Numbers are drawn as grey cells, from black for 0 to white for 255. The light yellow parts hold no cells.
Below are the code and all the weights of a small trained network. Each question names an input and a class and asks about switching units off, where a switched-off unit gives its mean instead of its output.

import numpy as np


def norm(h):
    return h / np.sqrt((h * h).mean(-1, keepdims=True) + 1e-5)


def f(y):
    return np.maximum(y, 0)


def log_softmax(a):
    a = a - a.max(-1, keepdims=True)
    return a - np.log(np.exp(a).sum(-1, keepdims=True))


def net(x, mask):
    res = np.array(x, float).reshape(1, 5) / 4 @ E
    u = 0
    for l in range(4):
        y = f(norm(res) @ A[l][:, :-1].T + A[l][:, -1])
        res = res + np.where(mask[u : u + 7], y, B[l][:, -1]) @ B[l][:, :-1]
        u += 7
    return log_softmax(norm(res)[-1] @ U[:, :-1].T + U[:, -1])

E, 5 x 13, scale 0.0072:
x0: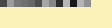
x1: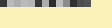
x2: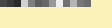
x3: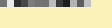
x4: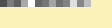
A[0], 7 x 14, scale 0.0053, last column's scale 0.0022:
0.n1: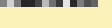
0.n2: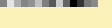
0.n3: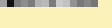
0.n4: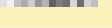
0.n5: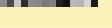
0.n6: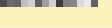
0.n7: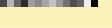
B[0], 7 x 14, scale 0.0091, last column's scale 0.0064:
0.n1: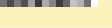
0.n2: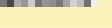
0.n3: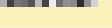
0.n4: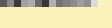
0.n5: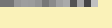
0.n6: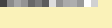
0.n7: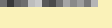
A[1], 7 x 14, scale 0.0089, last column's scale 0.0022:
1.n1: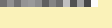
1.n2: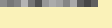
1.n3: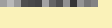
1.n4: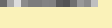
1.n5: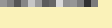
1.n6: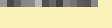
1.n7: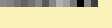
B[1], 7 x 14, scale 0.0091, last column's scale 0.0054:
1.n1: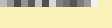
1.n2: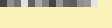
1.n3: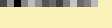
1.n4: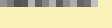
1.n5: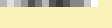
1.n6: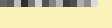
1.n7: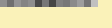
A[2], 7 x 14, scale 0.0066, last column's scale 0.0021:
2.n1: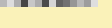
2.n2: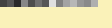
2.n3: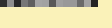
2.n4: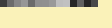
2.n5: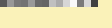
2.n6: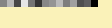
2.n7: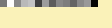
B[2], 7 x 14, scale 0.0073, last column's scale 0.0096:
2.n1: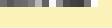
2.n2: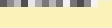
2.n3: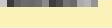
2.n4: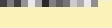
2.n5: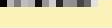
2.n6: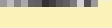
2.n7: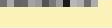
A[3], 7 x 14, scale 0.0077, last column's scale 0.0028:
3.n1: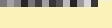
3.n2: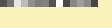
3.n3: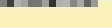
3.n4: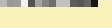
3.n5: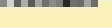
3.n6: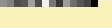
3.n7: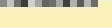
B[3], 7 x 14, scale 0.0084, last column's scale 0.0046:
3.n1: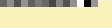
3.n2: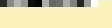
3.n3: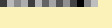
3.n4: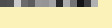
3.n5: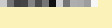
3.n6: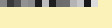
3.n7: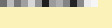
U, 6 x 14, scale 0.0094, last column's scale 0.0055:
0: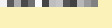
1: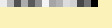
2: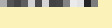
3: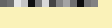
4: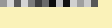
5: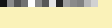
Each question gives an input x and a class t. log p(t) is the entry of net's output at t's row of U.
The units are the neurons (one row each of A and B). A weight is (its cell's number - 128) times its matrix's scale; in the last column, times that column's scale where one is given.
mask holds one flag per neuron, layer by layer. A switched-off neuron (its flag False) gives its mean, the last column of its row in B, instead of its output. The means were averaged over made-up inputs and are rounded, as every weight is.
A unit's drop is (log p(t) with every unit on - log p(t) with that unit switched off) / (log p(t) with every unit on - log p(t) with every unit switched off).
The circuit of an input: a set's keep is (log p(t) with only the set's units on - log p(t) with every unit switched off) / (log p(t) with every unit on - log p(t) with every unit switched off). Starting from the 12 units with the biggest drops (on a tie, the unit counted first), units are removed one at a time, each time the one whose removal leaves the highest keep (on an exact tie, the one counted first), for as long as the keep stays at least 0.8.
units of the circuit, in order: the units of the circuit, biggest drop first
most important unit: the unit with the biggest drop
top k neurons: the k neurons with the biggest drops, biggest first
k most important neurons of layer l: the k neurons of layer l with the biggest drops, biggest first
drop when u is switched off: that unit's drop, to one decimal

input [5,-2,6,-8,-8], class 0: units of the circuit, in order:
2.n5
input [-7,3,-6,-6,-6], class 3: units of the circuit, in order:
3.n2; 2.n2
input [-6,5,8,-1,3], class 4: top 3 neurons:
1.n5; 2.n7; 3.n5
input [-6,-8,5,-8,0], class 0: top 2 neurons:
0.n3; 1.n6
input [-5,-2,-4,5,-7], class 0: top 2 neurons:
0.n6; 2.n5
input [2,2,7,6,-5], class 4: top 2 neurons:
0.n6; 0.n1
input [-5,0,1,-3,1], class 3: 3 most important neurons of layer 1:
1.n7; 1.n2; 1.n1
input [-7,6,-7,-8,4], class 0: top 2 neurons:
0.n4; 1.n1
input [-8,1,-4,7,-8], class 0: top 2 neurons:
0.n6; 2.n5
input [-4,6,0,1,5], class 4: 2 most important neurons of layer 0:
0.n1; 0.n3
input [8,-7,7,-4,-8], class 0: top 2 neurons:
2.n5; 0.n3
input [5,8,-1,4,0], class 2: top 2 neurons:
0.n1; 3.n6
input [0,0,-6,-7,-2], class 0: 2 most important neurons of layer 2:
2.n5; 2.n2
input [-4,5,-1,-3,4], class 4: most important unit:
1.n5
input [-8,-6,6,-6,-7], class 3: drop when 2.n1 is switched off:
0.2
